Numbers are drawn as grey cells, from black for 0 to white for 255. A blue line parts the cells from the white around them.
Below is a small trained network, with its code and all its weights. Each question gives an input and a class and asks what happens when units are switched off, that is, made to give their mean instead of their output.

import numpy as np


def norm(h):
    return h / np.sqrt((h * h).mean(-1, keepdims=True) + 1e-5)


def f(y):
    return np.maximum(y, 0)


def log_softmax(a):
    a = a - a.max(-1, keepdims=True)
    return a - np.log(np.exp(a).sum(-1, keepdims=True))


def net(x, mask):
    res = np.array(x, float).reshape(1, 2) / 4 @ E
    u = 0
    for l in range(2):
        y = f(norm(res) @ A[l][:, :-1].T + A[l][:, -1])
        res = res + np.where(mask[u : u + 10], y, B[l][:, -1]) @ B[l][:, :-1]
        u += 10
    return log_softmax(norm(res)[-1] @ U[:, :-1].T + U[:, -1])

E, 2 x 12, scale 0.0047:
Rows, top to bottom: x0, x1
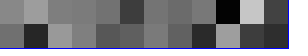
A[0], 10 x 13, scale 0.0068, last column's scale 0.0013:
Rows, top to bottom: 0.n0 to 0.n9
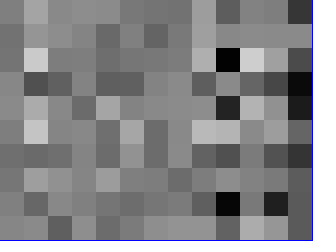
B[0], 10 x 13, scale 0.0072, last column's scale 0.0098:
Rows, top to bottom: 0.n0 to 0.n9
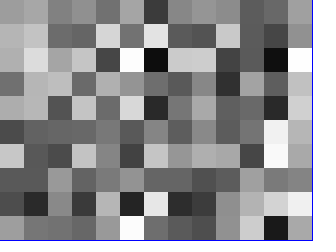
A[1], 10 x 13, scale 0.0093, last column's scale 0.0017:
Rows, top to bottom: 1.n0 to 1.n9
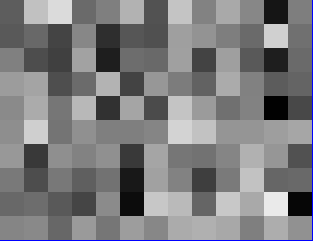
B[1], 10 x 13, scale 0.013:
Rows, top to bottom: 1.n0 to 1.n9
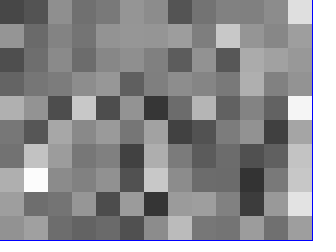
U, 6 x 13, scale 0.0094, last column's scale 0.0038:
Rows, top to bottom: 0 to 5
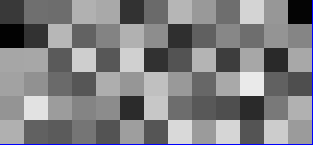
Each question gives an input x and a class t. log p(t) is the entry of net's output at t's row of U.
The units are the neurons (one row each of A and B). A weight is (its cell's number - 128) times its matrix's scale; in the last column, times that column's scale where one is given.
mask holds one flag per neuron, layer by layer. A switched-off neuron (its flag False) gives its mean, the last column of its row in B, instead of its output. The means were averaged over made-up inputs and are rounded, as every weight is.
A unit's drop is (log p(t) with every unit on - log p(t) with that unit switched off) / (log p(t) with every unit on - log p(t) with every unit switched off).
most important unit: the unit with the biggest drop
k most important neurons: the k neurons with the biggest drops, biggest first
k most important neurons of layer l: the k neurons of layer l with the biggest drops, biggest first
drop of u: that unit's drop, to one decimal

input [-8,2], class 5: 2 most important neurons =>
0.n2; 0.n8
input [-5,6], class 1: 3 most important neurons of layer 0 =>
0.n8; 0.n2; 0.n4
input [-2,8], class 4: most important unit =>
0.n2
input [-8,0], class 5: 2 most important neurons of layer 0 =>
0.n2; 0.n4
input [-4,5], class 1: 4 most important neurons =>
0.n8; 0.n2; 0.n4; 1.n4
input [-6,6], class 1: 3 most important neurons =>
0.n8; 0.n2; 0.n4
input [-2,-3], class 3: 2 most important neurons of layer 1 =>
1.n4; 1.n8
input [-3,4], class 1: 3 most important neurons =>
0.n8; 0.n2; 0.n4
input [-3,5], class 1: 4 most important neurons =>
0.n8; 0.n2; 0.n4; 1.n4
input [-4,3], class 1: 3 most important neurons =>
0.n8; 0.n2; 0.n4
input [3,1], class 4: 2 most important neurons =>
0.n8; 1.n4
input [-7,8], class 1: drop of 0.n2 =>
0.7
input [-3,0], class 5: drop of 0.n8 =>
0.3
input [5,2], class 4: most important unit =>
0.n8
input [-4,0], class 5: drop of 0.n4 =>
0.1
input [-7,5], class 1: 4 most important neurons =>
0.n8; 0.n2; 0.n4; 1.n4
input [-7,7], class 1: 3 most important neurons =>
0.n8; 0.n2; 0.n4
